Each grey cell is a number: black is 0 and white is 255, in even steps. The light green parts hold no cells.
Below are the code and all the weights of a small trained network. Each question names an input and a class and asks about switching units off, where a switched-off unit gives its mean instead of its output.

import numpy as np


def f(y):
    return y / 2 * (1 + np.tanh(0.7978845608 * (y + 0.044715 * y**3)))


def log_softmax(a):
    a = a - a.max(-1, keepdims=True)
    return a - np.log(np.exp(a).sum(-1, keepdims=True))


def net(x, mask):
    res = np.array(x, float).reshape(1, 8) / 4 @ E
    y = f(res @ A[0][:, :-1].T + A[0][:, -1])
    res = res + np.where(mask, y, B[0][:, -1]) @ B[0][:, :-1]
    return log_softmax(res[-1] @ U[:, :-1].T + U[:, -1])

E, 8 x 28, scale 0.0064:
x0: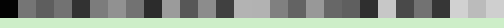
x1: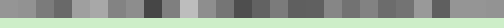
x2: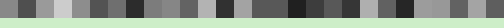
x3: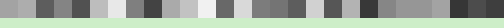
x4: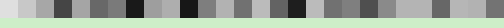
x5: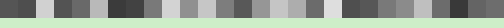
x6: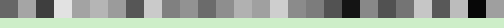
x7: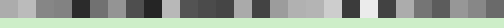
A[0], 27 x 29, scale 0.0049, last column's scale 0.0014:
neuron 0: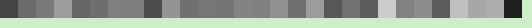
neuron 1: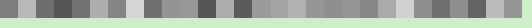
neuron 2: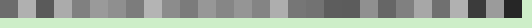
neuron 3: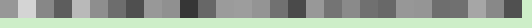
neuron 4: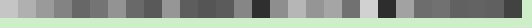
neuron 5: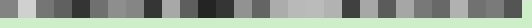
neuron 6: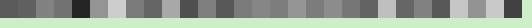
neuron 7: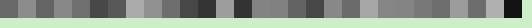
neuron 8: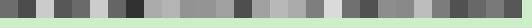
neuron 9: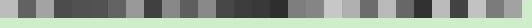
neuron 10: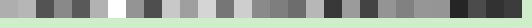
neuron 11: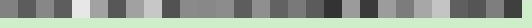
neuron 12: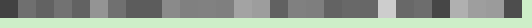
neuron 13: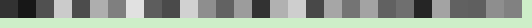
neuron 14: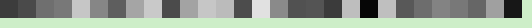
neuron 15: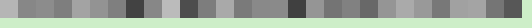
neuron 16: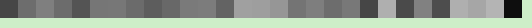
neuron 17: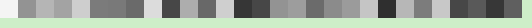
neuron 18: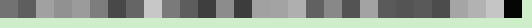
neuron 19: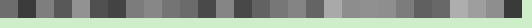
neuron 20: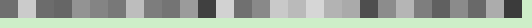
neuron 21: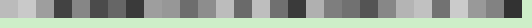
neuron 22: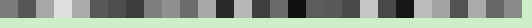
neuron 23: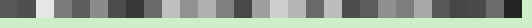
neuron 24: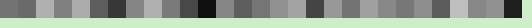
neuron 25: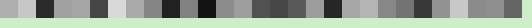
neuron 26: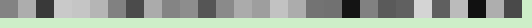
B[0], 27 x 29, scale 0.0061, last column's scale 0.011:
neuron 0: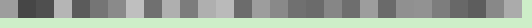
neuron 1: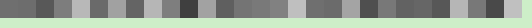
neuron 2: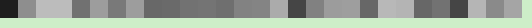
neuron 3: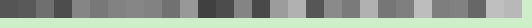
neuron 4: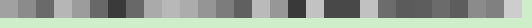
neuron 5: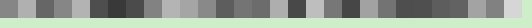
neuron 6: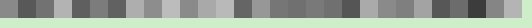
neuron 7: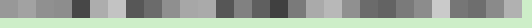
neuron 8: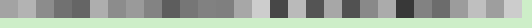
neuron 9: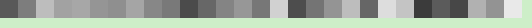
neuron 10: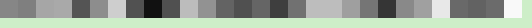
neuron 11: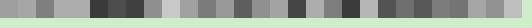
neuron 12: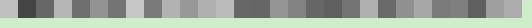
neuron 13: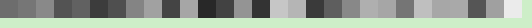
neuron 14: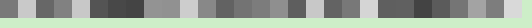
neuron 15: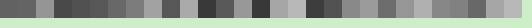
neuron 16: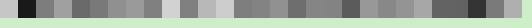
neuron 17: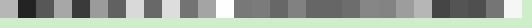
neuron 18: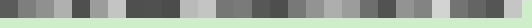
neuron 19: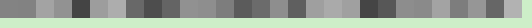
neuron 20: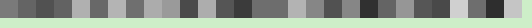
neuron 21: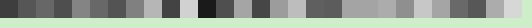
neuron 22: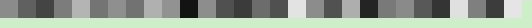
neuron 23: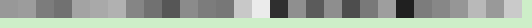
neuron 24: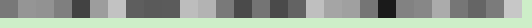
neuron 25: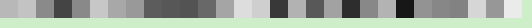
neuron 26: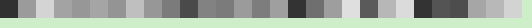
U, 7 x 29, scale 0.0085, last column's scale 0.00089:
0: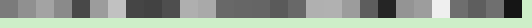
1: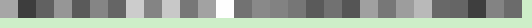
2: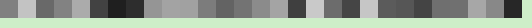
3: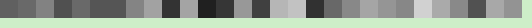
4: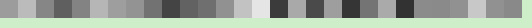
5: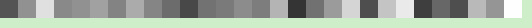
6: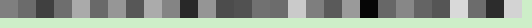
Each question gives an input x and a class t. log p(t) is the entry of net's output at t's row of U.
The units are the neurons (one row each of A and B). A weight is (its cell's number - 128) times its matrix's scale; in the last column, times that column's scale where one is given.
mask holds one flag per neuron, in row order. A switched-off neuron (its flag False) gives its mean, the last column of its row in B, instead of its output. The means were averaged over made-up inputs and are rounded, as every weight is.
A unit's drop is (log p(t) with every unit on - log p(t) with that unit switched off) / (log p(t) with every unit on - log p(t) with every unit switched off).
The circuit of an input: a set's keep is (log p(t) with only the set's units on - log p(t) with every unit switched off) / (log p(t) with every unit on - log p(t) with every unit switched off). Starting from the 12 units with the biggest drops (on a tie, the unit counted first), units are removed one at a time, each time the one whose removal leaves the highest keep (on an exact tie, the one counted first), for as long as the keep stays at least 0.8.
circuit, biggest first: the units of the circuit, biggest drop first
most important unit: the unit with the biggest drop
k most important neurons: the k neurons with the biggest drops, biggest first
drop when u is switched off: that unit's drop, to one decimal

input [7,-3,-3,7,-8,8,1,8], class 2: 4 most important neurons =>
neuron 5; neuron 17; neuron 25; neuron 4
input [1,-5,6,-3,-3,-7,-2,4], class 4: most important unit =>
neuron 25
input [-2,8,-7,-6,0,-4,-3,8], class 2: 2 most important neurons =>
neuron 5; neuron 4
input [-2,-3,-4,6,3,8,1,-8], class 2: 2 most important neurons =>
neuron 14; neuron 11
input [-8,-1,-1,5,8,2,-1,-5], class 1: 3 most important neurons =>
neuron 17; neuron 13; neuron 11
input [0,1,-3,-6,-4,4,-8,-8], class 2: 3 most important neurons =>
neuron 14; neuron 11; neuron 26
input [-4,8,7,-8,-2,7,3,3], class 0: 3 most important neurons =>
neuron 18; neuron 24; neuron 25
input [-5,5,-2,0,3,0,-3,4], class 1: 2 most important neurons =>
neuron 17; neuron 14
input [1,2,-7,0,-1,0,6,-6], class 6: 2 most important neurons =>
neuron 20; neuron 1
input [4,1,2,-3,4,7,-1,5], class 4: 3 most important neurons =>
neuron 23; neuron 8; neuron 14
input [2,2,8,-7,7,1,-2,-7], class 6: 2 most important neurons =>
neuron 22; neuron 10
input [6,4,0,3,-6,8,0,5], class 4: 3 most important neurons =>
neuron 23; neuron 8; neuron 17
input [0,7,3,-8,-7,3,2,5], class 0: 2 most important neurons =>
neuron 18; neuron 24
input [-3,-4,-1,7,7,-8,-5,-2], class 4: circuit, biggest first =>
neuron 25
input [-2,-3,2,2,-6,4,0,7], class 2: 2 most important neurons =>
neuron 4; neuron 5
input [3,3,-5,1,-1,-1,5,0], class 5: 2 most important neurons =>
neuron 26; neuron 22
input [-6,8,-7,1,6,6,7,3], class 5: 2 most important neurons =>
neuron 26; neuron 2
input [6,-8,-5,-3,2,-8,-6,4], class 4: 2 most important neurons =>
neuron 25; neuron 17
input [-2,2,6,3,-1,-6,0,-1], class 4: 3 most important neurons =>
neuron 25; neuron 20; neuron 1
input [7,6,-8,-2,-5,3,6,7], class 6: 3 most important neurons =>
neuron 20; neuron 1; neuron 17
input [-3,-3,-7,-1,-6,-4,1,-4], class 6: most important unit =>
neuron 20
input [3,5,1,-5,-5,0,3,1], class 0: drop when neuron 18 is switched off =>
0.6
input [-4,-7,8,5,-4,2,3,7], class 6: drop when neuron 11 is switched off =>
0.2
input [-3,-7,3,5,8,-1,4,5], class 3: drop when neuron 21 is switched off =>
0.2
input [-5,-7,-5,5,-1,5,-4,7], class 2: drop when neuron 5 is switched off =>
0.3
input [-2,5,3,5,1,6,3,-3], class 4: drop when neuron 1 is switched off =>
0.0
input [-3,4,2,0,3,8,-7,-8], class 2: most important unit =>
neuron 14
